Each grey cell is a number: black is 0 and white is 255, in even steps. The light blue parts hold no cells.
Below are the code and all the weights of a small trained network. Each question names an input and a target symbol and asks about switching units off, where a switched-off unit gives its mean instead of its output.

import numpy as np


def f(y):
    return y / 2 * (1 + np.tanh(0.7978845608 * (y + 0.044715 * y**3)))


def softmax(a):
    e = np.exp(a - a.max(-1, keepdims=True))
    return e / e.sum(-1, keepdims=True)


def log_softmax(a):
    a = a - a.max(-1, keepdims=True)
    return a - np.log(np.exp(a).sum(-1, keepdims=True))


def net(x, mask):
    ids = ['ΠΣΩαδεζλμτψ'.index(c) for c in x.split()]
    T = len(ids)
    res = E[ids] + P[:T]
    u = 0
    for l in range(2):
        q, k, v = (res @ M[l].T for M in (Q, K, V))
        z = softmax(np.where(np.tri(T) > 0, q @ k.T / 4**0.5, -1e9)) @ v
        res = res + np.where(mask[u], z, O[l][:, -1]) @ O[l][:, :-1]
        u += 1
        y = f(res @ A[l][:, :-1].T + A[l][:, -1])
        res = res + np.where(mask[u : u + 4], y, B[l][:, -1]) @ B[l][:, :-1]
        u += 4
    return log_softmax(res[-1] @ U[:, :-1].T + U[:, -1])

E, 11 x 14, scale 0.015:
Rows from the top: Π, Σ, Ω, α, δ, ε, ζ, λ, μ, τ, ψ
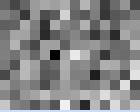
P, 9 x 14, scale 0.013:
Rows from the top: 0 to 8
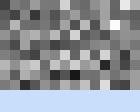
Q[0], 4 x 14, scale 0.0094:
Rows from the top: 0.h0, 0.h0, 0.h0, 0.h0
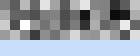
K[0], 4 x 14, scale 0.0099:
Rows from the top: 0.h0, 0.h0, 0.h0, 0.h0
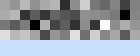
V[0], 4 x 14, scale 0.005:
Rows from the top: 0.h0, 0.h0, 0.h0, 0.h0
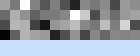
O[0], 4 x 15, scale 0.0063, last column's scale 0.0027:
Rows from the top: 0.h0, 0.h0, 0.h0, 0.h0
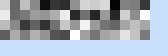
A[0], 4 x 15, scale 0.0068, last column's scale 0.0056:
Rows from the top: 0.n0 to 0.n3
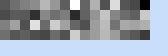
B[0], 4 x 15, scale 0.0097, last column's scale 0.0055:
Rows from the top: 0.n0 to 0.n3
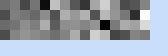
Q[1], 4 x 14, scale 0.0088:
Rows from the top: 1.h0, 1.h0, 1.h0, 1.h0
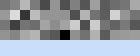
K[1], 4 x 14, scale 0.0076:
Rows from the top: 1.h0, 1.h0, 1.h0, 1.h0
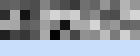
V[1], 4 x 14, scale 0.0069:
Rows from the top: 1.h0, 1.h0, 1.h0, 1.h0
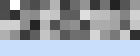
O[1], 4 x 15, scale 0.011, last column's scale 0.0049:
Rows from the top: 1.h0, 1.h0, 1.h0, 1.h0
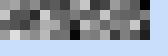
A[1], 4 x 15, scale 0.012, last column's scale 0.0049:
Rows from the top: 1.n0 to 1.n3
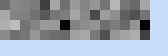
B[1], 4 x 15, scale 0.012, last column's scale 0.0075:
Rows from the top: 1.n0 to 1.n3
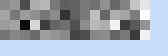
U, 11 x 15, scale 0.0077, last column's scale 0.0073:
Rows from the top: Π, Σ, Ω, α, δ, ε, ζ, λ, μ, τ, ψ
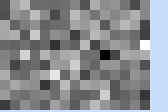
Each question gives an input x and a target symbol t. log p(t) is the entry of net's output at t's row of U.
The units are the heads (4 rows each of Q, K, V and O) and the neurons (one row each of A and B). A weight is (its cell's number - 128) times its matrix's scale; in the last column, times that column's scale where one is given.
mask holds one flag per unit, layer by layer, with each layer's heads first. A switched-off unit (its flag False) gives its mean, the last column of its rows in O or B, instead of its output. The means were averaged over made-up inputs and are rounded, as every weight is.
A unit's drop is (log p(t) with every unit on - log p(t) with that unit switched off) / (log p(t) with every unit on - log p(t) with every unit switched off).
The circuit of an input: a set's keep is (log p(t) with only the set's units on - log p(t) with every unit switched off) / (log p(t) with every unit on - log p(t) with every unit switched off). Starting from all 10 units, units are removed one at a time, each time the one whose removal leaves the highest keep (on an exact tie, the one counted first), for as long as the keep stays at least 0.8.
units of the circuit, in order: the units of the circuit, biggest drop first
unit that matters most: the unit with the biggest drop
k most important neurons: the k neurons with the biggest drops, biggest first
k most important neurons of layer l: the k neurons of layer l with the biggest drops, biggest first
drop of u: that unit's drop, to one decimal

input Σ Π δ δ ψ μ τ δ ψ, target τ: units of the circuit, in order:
(1.h0)
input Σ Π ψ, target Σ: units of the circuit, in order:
(1.n0; 1.h0; 0.h0)
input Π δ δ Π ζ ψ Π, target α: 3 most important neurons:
(0.n0; 1.n0; 0.n2)
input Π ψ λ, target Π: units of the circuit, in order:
(1.h0; 1.n1)
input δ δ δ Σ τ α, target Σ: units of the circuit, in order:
(1.h0; 1.n0)
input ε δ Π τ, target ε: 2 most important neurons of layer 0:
(0.n2; 0.n1)
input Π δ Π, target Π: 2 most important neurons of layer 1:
(1.n1; 1.n0)
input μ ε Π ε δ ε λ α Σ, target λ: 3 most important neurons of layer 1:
(1.n3; 1.n0; 1.n1)
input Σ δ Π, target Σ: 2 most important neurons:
(1.n0; 1.n3)
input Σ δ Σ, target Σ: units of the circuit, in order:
(1.h0; 1.n0; 0.h0)
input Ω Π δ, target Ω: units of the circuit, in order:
(1.h0; 1.n1; 0.h0)
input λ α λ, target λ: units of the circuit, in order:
(1.h0; 1.n3; 1.n0)
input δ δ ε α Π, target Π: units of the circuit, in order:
(0.h0; 1.h0)
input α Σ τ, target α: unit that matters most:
1.n3
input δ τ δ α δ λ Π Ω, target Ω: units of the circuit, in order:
(1.h0; 1.n1)
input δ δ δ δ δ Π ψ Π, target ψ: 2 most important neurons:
(0.n1; 0.n2)
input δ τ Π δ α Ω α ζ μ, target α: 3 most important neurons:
(1.n3; 1.n0; 1.n1)
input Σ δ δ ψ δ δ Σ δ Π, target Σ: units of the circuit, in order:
(1.h0; 1.n0)
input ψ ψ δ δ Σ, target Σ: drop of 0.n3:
0.1
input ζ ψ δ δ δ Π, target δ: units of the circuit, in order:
(1.h0)
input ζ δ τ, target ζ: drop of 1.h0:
0.9
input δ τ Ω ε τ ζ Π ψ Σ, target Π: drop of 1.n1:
0.2
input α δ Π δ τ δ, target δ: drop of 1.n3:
0.0
